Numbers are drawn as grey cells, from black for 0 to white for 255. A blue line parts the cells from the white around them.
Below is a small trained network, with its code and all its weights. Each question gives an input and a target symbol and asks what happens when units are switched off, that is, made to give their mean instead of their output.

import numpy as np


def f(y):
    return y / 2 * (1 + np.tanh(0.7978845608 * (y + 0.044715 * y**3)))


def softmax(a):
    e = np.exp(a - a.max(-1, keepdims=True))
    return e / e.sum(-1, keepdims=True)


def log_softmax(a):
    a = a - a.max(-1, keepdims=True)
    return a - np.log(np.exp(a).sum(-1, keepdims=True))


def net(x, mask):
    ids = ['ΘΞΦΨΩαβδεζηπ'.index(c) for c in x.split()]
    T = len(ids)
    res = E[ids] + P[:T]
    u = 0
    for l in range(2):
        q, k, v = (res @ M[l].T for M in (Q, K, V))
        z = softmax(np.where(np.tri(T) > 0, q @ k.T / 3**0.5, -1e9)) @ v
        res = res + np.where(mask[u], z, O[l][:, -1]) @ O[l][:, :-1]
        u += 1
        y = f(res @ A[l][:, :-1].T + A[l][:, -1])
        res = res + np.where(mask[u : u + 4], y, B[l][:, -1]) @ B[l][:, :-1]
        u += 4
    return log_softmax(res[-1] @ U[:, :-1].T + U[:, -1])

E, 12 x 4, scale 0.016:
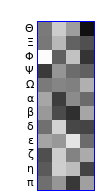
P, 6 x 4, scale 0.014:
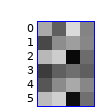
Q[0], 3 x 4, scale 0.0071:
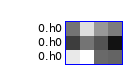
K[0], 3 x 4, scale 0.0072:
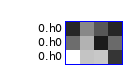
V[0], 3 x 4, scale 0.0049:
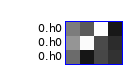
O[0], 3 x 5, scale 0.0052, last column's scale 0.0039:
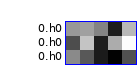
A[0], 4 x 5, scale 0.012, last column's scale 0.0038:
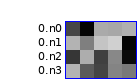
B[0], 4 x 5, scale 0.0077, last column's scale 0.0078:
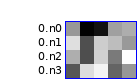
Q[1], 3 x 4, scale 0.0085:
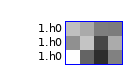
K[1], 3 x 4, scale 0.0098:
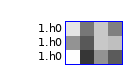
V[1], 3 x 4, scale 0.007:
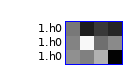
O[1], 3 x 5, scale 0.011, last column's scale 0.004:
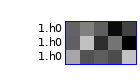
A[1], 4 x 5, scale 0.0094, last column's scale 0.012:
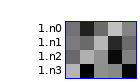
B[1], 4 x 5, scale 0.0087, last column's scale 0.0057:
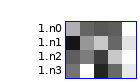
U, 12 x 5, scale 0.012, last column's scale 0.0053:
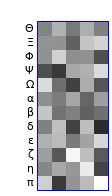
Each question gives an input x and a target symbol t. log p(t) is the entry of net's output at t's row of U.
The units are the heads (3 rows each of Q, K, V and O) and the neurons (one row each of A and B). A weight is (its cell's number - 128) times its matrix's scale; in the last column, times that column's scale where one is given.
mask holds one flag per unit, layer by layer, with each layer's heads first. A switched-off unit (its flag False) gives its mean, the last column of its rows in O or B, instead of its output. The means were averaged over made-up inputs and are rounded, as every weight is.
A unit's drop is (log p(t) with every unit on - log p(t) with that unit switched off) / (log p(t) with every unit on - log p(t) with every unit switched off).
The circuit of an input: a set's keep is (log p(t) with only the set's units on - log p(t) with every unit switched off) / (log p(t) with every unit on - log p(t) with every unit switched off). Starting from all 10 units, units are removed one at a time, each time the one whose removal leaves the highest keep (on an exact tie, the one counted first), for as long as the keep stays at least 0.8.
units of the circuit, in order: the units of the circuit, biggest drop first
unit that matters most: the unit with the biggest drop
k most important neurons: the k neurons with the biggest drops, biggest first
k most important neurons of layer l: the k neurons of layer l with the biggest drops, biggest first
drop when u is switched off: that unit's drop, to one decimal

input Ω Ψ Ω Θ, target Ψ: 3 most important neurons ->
[1.n3; 1.n1; 1.n2]
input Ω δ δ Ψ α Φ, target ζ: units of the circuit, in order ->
[1.h0; 0.n1; 0.h0; 0.n3]
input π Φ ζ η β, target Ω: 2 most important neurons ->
[0.n0; 1.n0]
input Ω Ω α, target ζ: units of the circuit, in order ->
[1.h0; 0.n3; 0.h0; 0.n1]
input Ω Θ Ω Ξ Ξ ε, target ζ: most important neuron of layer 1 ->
[1.n3]
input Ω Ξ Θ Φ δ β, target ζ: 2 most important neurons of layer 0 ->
[0.n3; 0.n1]
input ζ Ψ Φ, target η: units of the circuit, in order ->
[0.h0; 0.n1; 1.h0; 0.n3]
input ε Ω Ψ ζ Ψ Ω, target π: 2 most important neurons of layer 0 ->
[0.n1; 0.n2]
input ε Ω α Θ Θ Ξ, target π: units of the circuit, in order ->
[1.h0; 0.n1; 1.n3]
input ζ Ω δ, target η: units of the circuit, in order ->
[1.h0; 0.h0; 0.n1; 0.n2]
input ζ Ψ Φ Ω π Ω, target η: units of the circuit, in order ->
[1.h0; 0.h0; 0.n1]
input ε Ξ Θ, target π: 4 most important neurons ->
[0.n1; 1.n3; 0.n2; 1.n1]
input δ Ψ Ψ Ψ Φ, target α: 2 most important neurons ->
[1.n1; 0.n3]
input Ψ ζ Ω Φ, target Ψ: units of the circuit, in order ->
[1.n1; 1.h0; 1.n2]
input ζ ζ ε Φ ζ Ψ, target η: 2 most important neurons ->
[0.n1; 0.n0]
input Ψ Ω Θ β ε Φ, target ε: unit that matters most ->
0.n3
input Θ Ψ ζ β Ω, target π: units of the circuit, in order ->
[1.n1; 0.h0; 0.n0]
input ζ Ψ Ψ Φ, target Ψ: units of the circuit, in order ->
[1.n1; 1.n2; 1.h0]
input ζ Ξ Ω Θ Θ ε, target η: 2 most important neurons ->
[0.n1; 0.n2]
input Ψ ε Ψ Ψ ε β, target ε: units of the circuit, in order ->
[0.n3]
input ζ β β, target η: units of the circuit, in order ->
[0.n3; 1.h0; 0.h0]
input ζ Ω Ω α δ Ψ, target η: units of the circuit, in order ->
[1.h0; 0.h0; 0.n1]
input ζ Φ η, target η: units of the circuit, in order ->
[0.n1; 0.h0; 1.h0]
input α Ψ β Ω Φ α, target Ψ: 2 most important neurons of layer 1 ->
[1.n2; 1.n1]
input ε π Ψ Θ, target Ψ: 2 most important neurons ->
[0.n2; 1.n3]
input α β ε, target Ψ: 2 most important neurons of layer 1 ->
[1.n1; 1.n2]
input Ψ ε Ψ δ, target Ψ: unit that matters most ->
0.n2
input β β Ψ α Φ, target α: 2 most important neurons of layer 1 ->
[1.n1; 1.n3]
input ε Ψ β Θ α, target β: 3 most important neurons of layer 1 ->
[1.n2; 1.n0; 1.n3]
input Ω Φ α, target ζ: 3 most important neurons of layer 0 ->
[0.n1; 0.n3; 0.n0]
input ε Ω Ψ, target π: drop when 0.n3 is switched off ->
0.1
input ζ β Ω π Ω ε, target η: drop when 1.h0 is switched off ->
0.8
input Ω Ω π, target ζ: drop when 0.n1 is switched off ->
0.1
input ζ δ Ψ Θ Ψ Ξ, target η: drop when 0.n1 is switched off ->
0.4
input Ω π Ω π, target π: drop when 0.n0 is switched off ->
0.2
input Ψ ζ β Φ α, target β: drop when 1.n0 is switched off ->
0.2
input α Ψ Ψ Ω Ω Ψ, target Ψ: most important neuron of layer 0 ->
[0.n0]
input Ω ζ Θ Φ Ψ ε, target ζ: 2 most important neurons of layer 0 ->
[0.n1; 0.n0]
